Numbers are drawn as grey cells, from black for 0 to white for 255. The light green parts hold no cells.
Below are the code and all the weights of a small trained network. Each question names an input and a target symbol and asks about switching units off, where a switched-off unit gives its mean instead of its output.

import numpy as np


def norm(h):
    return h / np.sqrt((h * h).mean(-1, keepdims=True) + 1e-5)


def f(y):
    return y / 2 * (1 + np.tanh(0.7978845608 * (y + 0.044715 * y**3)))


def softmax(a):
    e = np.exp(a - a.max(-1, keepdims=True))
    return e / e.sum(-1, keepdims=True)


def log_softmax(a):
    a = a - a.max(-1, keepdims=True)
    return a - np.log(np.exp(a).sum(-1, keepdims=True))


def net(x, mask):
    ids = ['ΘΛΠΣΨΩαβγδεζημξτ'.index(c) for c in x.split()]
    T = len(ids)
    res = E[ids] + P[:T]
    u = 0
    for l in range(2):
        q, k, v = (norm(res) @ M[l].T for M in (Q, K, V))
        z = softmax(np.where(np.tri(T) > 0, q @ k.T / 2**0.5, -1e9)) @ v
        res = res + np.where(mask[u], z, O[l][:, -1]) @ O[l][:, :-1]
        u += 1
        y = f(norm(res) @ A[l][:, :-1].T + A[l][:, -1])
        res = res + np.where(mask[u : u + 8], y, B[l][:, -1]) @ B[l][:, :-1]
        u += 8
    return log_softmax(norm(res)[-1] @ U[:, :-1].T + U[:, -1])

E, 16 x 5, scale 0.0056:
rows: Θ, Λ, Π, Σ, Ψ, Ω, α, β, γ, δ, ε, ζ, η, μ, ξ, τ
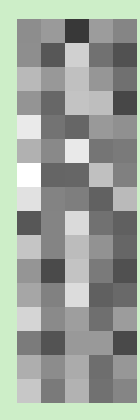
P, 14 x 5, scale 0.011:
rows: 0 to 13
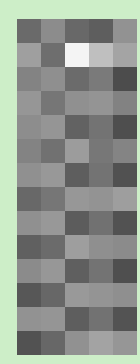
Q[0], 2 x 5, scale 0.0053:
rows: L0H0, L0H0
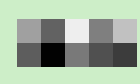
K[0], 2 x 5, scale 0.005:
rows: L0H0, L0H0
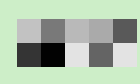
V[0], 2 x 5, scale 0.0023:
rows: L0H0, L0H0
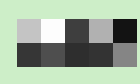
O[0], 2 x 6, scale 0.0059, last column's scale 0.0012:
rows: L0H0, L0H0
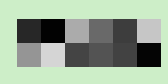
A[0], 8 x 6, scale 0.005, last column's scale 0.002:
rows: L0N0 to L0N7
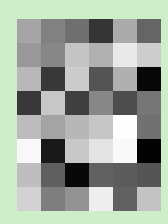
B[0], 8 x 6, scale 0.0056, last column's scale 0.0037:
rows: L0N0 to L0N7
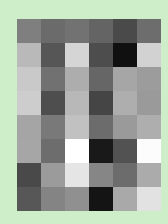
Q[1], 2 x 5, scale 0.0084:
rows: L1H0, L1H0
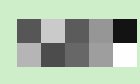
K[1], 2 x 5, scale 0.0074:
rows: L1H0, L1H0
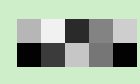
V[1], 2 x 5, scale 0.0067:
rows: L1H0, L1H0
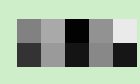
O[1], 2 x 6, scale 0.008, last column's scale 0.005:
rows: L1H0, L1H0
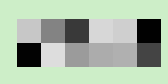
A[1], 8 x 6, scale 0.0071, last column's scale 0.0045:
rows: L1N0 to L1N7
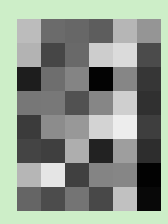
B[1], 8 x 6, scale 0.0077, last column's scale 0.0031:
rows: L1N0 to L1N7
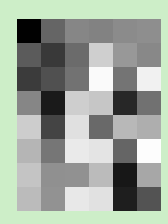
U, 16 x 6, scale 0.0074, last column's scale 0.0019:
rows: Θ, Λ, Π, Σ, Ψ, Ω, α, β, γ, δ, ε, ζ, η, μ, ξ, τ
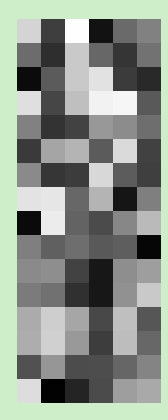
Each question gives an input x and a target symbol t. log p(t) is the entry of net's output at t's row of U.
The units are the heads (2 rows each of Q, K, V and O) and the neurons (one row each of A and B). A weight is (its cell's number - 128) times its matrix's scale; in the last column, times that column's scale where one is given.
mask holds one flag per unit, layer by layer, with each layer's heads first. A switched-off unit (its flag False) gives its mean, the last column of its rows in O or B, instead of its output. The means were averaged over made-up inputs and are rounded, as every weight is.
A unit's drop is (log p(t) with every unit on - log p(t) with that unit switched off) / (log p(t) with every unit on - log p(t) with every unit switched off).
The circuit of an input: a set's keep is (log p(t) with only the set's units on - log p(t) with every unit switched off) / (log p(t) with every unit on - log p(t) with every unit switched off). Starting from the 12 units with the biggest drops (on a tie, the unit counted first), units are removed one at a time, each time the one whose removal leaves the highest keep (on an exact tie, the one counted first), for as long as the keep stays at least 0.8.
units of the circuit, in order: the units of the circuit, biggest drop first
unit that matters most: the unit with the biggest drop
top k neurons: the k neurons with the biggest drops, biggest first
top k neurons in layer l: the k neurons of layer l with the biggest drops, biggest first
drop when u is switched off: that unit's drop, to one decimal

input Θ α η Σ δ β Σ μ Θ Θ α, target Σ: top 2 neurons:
L0N1; L0N5
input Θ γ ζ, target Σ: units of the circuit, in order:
L1H0; L0N5
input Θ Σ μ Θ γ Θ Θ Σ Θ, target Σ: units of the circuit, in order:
L1H0; L0N5; L1N4
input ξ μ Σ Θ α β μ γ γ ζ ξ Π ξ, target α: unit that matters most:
L0N1
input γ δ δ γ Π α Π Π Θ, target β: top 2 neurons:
L0N2; L0N4
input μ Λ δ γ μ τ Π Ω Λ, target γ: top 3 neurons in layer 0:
L0N6; L0N5; L0N1
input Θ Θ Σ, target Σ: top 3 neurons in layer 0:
L0N1; L0N5; L0N3
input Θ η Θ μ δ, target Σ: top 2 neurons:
L0N1; L0N5
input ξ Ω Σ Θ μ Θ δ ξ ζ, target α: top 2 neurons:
L0N1; L0N5
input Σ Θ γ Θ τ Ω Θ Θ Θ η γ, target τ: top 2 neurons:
L0N6; L0N3
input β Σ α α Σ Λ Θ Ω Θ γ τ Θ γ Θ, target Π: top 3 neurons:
L0N5; L1N2; L0N2
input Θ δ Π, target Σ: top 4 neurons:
L0N1; L0N5; L1N4; L0N3
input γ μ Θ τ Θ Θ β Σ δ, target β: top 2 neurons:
L0N6; L0N3
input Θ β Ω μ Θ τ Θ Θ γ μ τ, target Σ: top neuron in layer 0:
L0N1
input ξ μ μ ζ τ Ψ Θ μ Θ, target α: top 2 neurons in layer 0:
L0N1; L0N5
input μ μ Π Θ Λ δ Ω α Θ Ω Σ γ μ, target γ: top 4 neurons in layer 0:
L0N6; L0N5; L0N1; L0N4
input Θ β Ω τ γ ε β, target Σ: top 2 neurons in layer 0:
L0N1; L0N5
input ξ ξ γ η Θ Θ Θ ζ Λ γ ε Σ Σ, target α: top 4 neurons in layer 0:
L0N1; L0N5; L0N2; L0N0
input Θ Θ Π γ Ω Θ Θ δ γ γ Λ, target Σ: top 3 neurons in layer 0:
L0N1; L0N5; L0N3
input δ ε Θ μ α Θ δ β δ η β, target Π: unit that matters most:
L0N0
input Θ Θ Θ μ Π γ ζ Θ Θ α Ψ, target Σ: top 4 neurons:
L0N1; L0N5; L1N4; L0N3
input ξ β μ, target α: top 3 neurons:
L0N1; L0N5; L0N2
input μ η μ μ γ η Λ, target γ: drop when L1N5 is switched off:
0.2
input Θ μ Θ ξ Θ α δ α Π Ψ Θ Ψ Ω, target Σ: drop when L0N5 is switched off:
1.2
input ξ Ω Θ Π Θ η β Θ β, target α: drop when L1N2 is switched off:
0.0
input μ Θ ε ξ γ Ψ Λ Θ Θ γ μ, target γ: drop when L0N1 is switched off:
0.9
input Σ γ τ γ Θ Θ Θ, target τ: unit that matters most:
L0H0
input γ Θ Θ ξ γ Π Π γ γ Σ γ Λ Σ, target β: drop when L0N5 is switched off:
1.2
